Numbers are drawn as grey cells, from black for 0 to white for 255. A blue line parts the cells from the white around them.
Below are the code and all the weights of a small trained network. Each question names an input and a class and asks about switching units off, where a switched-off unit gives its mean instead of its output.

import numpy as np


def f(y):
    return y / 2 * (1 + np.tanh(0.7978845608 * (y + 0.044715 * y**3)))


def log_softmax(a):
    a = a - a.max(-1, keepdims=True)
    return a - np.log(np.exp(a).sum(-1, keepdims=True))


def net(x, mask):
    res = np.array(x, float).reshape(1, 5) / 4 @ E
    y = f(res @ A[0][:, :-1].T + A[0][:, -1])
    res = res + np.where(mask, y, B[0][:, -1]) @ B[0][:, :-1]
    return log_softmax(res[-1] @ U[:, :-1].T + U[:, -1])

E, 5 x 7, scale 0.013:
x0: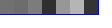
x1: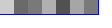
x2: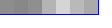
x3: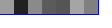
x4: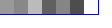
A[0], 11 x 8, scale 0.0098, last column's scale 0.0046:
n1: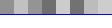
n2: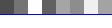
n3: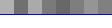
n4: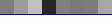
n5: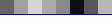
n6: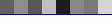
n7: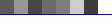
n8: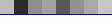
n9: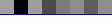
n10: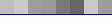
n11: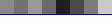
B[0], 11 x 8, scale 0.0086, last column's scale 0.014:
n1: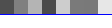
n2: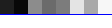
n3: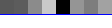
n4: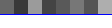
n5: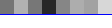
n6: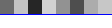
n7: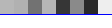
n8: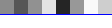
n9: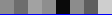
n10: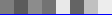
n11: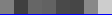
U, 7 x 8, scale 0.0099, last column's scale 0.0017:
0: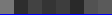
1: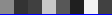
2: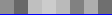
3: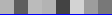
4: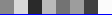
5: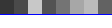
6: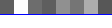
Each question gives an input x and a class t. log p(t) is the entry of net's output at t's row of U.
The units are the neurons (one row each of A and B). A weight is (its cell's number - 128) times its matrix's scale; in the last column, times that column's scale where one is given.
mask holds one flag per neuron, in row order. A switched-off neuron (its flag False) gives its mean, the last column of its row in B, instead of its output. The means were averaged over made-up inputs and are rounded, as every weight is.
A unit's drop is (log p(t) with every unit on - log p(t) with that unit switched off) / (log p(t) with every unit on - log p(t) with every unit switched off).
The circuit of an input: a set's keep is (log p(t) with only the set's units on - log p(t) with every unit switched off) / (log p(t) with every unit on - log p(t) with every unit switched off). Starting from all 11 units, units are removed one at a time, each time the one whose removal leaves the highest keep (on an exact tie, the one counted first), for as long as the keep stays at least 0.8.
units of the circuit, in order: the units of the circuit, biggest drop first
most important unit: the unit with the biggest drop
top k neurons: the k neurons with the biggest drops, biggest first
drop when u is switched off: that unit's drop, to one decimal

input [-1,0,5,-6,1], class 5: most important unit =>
n6
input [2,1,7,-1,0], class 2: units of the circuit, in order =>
n5, n9
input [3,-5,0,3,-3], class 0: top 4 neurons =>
n6, n8, n4, n9
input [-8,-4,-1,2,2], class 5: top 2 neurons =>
n2, n5
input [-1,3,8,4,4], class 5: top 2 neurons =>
n2, n7
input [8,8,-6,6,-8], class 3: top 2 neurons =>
n9, n8
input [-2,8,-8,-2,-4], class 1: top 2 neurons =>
n11, n6
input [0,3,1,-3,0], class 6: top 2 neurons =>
n2, n8
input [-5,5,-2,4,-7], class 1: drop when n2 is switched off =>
0.0
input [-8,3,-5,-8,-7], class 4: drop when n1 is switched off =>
0.1
